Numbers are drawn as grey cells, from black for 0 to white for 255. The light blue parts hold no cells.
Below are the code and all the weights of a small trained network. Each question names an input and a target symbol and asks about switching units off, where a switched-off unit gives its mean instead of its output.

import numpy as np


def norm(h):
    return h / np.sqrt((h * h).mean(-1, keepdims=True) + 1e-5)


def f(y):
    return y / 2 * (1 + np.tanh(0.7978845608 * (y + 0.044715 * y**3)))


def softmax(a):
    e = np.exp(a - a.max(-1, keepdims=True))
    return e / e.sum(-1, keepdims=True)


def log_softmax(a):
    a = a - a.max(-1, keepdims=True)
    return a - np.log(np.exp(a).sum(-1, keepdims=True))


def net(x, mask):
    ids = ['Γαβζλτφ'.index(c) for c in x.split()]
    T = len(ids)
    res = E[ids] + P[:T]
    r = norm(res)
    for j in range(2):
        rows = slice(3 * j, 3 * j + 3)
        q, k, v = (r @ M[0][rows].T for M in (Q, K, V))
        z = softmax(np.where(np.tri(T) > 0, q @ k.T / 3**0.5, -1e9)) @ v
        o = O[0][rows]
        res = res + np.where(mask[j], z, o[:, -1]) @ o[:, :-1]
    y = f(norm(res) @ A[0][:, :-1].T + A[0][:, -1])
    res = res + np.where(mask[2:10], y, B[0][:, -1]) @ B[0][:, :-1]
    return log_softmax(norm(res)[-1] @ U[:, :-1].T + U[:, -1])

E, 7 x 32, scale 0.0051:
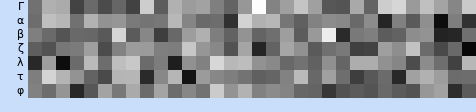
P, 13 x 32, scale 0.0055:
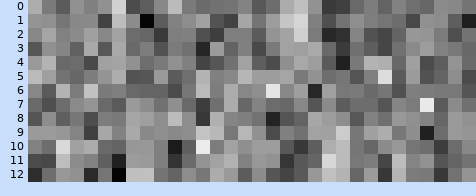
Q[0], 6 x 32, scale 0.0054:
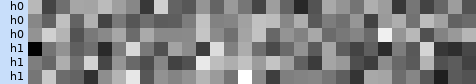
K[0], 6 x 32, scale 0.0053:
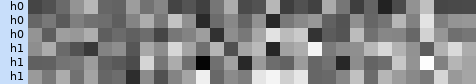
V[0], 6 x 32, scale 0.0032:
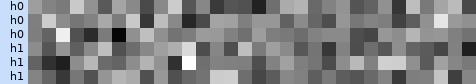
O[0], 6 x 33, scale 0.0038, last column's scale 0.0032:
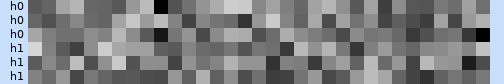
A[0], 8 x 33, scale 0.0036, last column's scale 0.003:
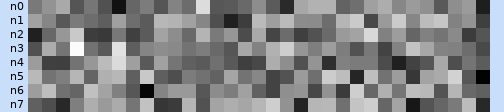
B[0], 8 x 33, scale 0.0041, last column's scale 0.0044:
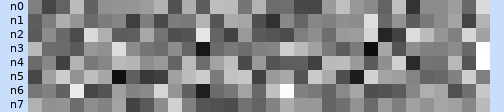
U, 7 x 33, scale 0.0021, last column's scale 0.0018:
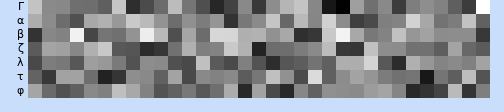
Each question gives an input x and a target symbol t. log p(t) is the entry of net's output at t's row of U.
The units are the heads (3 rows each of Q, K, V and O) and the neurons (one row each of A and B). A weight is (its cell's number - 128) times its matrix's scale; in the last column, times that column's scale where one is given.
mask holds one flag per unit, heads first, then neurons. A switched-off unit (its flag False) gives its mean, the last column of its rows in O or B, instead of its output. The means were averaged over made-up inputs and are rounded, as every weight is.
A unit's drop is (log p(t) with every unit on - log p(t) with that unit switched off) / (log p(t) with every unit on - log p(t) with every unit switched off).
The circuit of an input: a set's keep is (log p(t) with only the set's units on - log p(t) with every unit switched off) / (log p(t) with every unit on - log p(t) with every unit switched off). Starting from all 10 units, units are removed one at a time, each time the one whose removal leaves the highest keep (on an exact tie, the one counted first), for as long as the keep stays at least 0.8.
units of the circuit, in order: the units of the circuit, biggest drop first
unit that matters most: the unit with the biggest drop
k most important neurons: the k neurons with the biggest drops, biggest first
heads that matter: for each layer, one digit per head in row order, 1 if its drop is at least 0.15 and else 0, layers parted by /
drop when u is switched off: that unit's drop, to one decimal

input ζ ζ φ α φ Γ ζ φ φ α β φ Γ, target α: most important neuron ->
n4
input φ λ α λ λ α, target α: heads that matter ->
01
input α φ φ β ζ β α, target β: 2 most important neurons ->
n0, n6
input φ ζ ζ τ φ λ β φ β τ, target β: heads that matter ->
10
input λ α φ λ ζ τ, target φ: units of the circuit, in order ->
h1, n0
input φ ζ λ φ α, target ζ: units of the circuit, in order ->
h1, n5
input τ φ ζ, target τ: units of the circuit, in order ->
h1, h0
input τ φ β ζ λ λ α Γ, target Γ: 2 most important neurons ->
n6, n4
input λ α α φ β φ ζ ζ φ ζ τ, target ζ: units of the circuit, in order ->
n5, h1
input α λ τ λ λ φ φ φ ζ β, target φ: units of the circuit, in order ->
h0, h1, n4
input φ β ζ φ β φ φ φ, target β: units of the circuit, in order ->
h0, n6, n3
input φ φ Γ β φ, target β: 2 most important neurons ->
n4, n7
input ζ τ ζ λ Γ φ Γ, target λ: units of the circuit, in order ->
h1, n2
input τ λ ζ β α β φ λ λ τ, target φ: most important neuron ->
n4
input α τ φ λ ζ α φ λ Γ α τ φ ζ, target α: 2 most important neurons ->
n0, n4
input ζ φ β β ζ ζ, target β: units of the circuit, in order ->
h0, n0, n6
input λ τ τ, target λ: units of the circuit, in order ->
h1, n2, h0
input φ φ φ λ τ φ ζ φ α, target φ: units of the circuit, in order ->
h1, h0, n4
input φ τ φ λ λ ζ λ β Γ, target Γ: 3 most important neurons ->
n6, n4, n0
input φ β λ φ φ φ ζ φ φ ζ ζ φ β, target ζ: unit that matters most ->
n5
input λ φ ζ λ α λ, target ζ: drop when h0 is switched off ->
0.1
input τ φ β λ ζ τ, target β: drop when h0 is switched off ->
0.7
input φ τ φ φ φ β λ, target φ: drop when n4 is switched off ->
0.2
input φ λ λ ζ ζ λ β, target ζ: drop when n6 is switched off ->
0.0
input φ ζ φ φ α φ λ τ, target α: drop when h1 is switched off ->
0.6
